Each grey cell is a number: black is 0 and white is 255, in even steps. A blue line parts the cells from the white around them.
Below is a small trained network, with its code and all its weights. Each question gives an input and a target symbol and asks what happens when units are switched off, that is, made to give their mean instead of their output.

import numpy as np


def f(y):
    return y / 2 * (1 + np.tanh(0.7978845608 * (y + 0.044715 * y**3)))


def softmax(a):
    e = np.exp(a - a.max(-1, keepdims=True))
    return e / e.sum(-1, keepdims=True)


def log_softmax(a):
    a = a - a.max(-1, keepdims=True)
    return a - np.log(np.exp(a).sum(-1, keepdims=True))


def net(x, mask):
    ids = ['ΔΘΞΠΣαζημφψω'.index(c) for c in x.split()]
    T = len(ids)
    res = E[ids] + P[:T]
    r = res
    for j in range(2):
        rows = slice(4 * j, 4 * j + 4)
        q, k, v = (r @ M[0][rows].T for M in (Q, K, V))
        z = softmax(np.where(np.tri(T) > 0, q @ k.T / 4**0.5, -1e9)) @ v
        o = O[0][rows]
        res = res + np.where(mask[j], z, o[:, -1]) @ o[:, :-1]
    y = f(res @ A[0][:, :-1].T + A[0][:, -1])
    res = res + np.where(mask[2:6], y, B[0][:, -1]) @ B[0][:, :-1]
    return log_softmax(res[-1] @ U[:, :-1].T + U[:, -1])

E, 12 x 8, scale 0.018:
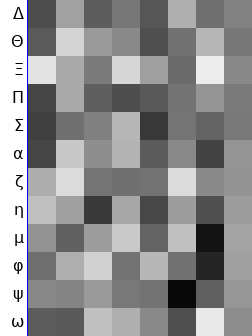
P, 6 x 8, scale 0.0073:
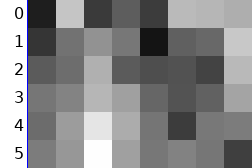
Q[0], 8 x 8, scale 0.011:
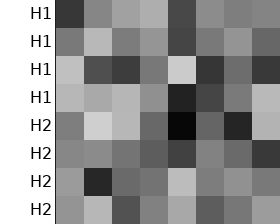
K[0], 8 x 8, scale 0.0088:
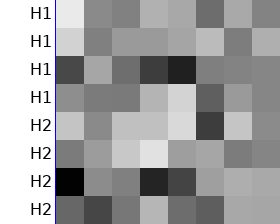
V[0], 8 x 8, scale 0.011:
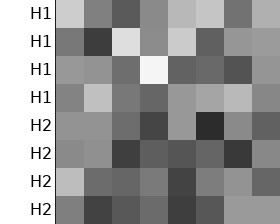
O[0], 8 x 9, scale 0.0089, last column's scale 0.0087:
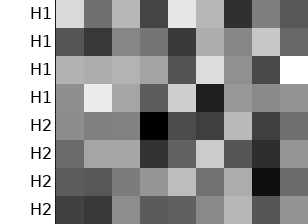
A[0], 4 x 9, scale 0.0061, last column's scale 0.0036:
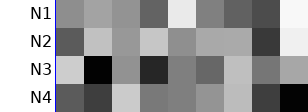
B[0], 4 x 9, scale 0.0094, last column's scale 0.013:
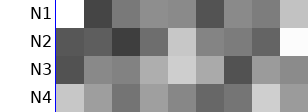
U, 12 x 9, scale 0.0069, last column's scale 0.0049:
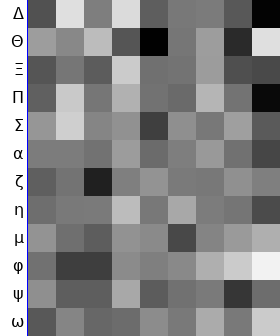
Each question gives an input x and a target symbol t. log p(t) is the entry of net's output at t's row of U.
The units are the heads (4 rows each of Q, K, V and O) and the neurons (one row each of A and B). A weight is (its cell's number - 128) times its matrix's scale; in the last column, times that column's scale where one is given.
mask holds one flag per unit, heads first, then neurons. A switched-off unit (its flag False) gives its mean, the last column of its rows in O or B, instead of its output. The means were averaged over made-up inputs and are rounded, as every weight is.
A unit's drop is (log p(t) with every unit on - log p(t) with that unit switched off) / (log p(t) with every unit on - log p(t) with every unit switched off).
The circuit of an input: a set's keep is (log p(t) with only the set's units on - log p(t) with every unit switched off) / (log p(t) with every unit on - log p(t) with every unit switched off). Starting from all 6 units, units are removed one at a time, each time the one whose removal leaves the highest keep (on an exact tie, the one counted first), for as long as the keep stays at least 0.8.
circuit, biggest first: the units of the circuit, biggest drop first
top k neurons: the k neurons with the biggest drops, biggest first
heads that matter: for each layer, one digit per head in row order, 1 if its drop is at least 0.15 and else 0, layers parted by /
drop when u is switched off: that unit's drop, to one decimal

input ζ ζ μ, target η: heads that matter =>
11
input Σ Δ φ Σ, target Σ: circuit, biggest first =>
[H2]
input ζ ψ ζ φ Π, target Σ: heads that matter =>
01
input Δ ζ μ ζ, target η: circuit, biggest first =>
[H2; H1]
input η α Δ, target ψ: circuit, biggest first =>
[H1; N1; H2]
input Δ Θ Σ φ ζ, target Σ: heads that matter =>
01
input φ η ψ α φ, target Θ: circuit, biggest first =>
[H2; N2; H1]
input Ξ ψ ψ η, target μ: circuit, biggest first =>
[H1; H2]
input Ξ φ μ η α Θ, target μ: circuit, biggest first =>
[H1; N1; H2]
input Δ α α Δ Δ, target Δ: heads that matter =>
11
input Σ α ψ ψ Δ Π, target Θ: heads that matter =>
01
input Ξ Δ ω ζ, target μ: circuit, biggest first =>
[H1; H2; N1]
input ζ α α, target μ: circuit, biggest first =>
[H1; N1]
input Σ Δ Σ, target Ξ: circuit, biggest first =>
[H1; H2]
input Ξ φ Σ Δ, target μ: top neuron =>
[N1]
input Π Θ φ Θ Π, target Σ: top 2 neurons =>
[N2; N1]
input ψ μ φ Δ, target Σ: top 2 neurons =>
[N2; N1]
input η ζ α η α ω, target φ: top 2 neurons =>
[N4; N2]
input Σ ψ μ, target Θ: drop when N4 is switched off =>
-0.1
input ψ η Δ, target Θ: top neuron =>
[N3]
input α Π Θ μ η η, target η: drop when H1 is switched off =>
0.4
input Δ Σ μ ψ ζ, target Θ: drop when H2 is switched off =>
0.7
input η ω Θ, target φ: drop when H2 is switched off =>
0.4
